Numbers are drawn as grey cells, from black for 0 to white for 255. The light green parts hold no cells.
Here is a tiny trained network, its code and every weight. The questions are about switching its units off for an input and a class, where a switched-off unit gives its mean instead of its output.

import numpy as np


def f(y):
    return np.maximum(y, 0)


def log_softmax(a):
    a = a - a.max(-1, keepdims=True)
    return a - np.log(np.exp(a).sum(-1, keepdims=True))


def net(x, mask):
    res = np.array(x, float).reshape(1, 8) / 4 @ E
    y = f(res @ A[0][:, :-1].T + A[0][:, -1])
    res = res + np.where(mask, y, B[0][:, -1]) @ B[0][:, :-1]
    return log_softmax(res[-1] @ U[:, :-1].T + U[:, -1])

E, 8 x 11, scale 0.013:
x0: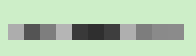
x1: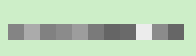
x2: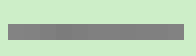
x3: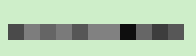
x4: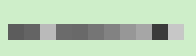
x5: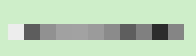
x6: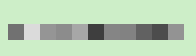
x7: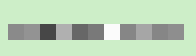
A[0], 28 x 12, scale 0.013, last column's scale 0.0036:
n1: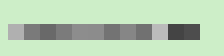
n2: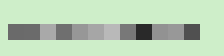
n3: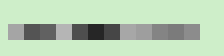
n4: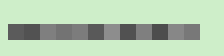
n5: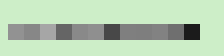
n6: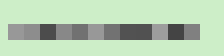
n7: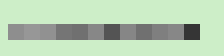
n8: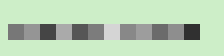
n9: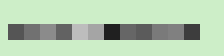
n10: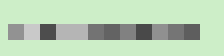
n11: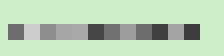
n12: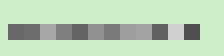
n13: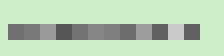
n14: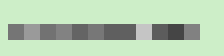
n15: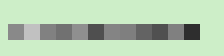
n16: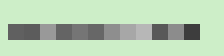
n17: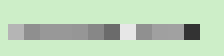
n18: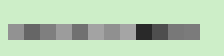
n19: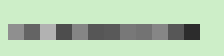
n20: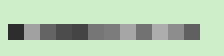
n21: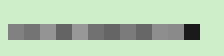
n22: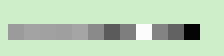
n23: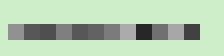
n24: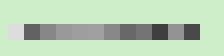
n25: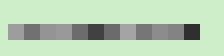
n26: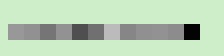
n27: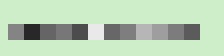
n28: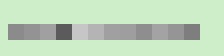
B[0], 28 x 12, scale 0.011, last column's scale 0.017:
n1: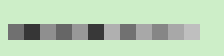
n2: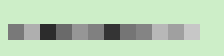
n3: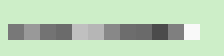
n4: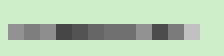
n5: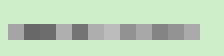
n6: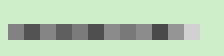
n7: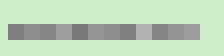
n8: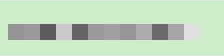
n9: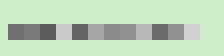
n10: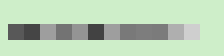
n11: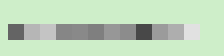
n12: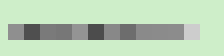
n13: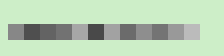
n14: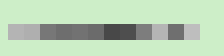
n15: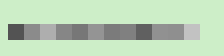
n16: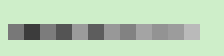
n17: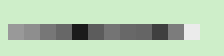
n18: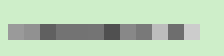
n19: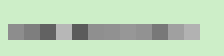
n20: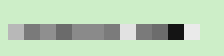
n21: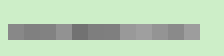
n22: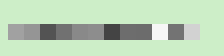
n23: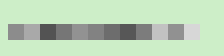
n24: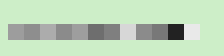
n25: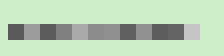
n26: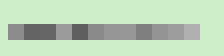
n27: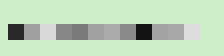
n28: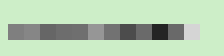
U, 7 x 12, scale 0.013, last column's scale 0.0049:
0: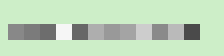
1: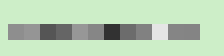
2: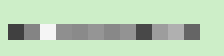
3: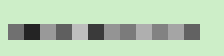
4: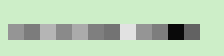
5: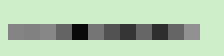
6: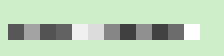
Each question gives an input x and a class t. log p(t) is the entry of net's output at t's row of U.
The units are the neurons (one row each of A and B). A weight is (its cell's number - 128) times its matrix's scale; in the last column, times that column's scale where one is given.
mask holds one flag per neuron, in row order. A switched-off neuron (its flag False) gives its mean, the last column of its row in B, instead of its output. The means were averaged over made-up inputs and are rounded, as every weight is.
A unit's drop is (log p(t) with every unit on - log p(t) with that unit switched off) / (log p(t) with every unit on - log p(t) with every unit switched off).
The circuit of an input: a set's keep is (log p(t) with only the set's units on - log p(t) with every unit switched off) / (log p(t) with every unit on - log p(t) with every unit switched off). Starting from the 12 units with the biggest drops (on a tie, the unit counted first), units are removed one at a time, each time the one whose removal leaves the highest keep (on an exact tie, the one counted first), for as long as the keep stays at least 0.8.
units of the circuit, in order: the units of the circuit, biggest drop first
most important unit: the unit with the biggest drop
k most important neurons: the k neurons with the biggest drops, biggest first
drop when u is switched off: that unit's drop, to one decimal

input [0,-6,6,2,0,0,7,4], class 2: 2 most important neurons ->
[n11, n22]
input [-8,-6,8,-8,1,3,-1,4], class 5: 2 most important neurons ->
[n28, n17]
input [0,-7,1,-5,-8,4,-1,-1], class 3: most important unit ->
n1
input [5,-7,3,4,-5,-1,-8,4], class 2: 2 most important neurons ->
[n27, n22]
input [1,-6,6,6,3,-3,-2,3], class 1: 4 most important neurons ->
[n17, n23, n28, n2]
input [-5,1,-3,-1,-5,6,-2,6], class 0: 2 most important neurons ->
[n8, n20]
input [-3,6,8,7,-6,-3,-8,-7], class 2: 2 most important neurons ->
[n27, n8]
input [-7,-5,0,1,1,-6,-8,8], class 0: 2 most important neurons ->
[n8, n11]
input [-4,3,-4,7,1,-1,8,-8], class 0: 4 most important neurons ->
[n9, n27, n5, n19]
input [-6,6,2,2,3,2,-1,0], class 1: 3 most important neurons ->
[n22, n3, n14]
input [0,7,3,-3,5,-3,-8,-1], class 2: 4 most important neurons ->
[n27, n2, n23, n18]
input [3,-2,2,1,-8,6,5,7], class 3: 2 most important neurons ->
[n10, n6]
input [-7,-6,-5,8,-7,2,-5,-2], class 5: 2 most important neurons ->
[n6, n3]
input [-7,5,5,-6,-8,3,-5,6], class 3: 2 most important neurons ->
[n1, n3]
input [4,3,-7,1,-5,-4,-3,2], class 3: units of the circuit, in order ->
[n1]
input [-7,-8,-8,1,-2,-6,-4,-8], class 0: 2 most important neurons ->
[n9, n22]
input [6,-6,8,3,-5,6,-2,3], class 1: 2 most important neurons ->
[n23, n18]
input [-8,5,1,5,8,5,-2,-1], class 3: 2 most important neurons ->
[n13, n3]
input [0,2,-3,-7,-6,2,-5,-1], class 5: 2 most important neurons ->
[n17, n28]
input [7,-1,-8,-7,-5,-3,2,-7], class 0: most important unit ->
n19
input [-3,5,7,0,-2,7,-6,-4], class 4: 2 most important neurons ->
[n24, n11]
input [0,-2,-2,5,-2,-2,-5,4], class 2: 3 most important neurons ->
[n27, n17, n28]
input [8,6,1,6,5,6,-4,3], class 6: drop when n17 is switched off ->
0.1
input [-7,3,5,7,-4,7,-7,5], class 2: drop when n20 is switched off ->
0.3
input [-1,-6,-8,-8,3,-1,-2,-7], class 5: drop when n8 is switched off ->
0.4
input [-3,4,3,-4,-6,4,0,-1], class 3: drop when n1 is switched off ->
0.4
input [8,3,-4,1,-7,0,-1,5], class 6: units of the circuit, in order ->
[n3]
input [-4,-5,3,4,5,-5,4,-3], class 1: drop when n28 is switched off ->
0.2
